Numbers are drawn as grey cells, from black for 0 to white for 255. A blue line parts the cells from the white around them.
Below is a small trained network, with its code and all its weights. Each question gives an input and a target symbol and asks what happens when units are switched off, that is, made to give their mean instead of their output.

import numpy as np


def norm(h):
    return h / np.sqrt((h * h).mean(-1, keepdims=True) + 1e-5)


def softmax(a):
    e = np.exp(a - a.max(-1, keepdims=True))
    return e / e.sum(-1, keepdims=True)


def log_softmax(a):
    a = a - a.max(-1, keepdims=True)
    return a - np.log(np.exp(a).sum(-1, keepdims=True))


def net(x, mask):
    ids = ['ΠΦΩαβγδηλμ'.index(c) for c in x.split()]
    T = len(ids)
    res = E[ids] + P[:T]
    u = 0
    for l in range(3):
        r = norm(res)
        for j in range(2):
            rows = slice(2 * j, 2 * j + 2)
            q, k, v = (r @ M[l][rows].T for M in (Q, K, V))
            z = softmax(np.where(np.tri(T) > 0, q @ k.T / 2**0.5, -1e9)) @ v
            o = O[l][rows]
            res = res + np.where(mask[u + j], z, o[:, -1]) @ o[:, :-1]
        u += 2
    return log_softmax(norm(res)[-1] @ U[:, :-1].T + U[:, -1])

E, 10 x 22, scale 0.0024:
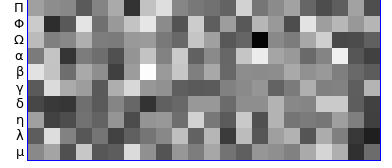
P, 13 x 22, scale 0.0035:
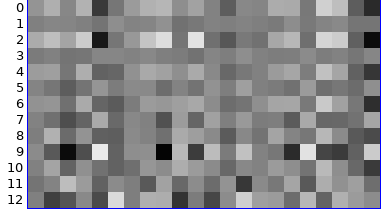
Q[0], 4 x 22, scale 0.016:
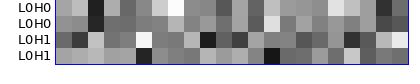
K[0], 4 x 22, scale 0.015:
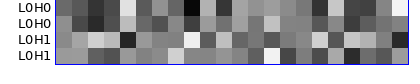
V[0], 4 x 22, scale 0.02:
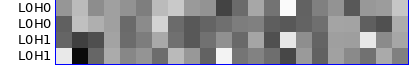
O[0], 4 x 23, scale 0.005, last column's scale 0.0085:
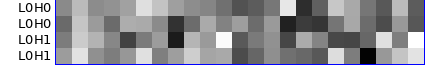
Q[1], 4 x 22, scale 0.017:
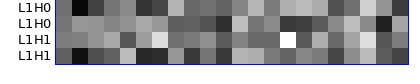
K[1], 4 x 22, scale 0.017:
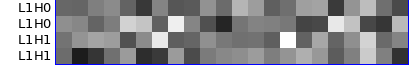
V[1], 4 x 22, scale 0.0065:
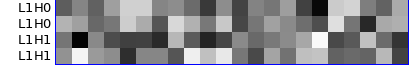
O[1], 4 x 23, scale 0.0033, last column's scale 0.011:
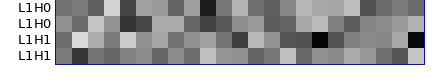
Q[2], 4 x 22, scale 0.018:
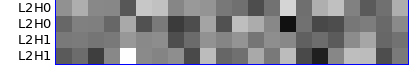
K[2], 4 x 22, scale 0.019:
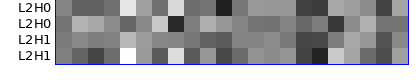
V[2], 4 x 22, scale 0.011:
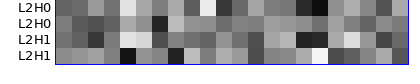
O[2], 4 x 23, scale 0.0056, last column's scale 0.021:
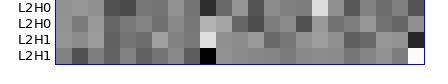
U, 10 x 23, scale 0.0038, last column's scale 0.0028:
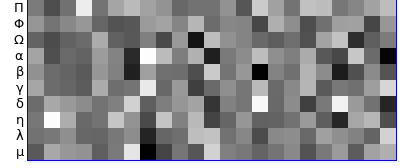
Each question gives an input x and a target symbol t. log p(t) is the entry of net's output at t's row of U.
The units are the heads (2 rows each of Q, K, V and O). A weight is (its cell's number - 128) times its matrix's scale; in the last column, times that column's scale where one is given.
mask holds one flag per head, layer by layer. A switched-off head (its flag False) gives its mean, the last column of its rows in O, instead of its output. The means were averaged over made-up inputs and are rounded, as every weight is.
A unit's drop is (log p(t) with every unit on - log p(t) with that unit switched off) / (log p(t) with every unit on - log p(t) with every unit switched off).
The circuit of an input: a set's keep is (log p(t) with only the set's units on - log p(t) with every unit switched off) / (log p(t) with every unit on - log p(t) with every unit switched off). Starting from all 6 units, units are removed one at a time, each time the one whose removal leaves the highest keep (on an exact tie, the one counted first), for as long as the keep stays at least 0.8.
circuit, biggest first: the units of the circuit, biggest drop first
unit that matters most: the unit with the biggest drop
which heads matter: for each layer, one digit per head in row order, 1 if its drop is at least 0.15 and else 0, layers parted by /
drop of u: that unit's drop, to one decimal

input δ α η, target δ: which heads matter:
11 / 00 / 00
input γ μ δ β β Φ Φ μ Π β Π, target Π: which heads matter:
10 / 10 / 00
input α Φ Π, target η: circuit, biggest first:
L0H1
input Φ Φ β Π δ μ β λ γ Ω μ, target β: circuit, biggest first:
L0H1; L0H0
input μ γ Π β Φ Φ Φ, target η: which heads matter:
01 / 00 / 00
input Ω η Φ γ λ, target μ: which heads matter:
11 / 00 / 00
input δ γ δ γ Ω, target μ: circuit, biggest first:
L0H0; L0H1
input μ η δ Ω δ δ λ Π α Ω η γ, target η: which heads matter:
10 / 00 / 00
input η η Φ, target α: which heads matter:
11 / 00 / 00
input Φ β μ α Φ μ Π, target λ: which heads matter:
11 / 01 / 00
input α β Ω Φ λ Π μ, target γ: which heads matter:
01 / 00 / 00
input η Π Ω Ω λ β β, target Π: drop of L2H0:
-0.2
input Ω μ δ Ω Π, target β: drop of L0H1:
0.5
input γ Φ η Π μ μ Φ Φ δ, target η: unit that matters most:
L0H1
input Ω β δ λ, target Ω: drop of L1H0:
0.0
